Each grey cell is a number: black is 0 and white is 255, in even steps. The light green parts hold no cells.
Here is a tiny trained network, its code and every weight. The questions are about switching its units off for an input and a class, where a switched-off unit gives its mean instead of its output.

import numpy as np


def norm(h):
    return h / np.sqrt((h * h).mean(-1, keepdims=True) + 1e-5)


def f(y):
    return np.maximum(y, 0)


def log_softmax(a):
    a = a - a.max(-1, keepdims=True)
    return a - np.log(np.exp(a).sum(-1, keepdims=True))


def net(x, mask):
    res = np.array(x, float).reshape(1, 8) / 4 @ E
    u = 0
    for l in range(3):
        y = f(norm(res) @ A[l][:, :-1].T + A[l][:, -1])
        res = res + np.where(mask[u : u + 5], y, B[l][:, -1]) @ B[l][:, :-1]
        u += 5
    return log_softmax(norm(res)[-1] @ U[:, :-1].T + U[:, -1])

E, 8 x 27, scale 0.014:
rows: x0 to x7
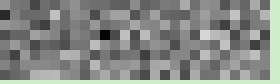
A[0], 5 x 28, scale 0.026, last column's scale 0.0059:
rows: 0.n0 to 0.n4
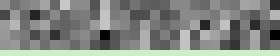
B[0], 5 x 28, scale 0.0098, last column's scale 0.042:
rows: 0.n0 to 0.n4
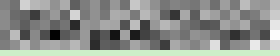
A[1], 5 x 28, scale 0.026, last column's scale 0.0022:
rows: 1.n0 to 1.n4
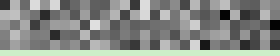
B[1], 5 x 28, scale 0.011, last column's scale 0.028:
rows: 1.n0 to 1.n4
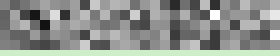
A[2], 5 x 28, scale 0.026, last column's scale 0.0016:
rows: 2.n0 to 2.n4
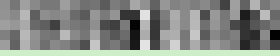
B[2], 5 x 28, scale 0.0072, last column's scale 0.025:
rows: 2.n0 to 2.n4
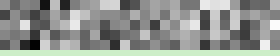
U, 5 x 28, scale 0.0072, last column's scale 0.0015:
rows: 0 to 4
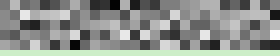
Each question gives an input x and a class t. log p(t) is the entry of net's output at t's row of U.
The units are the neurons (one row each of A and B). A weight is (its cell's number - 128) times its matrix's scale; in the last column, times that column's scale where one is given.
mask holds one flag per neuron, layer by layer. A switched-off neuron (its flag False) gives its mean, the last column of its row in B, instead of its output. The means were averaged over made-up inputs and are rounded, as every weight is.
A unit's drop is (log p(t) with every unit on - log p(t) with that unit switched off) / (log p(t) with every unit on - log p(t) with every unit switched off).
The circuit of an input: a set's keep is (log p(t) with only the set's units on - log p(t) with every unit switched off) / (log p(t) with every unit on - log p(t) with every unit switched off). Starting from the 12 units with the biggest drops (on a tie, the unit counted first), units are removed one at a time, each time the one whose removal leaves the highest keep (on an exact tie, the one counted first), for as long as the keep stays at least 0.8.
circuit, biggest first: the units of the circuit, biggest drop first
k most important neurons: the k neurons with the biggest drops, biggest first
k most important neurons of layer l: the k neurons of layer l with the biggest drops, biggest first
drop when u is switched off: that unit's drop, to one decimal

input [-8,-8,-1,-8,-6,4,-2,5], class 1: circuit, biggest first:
(0.n0)
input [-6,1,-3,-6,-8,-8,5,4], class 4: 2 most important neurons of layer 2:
(2.n2 2.n0)
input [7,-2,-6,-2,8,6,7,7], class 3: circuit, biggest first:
(1.n1 0.n1)
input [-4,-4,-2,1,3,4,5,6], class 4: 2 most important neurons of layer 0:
(0.n4 0.n1)
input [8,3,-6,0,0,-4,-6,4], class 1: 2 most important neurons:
(0.n3 0.n0)
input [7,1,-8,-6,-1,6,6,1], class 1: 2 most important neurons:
(0.n3 0.n0)
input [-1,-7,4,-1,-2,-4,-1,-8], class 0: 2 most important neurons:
(0.n3 0.n4)
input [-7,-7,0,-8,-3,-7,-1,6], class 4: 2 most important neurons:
(0.n2 0.n1)
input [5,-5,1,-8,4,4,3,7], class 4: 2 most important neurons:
(0.n4 1.n1)
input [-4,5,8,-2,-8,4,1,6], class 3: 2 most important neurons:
(0.n2 1.n1)
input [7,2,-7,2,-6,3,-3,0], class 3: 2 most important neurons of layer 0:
(0.n0 0.n2)
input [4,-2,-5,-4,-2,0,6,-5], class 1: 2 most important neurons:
(0.n3 0.n0)
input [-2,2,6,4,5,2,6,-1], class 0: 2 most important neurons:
(0.n3 0.n0)
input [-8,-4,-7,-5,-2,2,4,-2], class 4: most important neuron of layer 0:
(0.n4)
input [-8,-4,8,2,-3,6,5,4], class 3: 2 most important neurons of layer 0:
(0.n2 0.n3)
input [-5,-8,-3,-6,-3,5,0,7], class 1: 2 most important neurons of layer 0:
(0.n3 0.n0)
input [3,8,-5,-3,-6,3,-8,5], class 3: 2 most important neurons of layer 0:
(0.n2 0.n1)
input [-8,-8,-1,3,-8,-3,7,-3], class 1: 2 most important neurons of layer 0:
(0.n3 0.n1)
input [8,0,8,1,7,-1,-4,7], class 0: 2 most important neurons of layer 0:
(0.n3 0.n0)
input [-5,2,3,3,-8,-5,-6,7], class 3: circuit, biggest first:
(1.n0)
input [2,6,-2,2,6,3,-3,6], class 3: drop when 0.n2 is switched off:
0.1
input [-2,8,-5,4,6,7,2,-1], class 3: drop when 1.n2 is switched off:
0.0
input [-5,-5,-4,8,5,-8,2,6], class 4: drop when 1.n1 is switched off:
0.1
